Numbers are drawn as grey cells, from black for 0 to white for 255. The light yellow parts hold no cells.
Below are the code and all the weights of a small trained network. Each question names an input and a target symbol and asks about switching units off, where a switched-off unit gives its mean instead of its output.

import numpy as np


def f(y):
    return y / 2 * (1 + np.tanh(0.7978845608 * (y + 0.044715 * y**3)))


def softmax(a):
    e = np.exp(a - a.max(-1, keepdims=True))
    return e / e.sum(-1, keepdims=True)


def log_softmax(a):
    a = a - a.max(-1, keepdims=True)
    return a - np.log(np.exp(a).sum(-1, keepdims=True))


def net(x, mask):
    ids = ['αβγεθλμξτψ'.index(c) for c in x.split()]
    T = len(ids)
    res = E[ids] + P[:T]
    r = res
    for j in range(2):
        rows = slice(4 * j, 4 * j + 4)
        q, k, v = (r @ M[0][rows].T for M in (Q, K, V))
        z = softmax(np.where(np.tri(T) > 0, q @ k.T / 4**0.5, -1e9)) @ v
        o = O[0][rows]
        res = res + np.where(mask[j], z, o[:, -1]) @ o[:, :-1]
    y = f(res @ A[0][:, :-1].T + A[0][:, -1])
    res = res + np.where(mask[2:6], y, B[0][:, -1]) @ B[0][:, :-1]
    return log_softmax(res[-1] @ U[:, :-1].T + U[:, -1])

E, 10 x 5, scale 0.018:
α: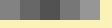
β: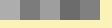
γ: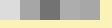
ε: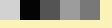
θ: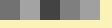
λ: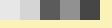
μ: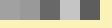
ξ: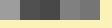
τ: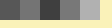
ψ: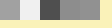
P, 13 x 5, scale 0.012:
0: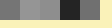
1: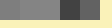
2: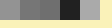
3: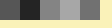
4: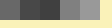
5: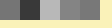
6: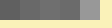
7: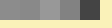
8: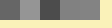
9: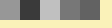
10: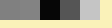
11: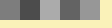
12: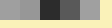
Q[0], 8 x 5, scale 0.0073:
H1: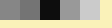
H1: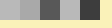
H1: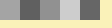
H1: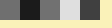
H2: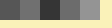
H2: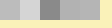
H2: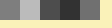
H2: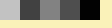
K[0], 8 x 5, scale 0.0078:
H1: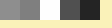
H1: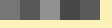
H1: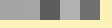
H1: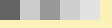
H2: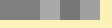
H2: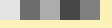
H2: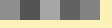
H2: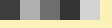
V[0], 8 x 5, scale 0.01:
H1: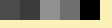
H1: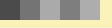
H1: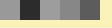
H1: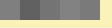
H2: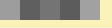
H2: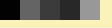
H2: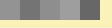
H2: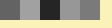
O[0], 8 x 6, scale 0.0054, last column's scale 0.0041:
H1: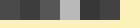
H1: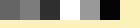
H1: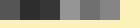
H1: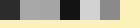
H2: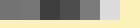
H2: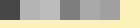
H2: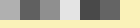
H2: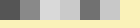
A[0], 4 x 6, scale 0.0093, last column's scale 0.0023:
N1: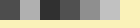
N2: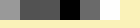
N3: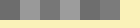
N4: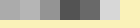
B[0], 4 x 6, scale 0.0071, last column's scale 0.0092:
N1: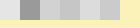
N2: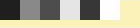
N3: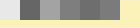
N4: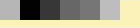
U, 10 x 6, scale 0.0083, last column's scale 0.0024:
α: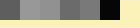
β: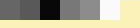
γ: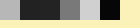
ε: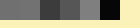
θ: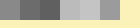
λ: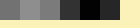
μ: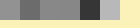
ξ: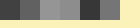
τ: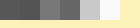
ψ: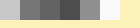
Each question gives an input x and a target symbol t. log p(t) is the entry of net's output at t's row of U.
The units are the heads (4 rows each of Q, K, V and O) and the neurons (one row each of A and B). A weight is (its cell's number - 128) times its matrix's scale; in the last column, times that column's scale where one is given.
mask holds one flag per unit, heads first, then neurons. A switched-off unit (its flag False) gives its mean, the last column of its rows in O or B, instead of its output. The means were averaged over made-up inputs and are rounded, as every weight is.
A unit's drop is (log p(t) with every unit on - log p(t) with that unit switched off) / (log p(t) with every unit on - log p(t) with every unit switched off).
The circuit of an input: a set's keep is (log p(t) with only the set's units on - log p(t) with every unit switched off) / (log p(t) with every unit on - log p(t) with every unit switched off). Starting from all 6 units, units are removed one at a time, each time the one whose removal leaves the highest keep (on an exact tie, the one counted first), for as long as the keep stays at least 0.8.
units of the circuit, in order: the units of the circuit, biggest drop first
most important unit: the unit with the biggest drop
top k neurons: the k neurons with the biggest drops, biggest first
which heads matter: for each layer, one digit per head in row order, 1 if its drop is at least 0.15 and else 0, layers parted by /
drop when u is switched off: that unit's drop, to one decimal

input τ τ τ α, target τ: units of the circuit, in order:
H2, N2
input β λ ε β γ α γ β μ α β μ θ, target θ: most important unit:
N1
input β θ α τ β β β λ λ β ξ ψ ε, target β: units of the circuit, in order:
N2, N1
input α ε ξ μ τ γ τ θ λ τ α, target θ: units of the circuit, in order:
N1, N4
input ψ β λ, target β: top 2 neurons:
N2, N4
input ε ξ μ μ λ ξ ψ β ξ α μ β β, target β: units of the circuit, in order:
N2, H2, H1
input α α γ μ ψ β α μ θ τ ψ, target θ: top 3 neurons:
N1, N4, N2
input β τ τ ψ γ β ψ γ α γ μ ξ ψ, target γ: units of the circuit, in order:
H2, N4
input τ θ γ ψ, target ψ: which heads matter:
10
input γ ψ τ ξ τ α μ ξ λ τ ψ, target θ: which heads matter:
10
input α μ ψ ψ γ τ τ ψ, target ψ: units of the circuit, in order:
N2, N4
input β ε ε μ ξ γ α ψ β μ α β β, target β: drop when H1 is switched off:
0.1
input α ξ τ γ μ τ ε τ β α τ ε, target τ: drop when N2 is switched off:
0.1
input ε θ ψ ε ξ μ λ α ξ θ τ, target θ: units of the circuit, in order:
N1
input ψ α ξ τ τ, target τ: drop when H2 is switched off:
0.6
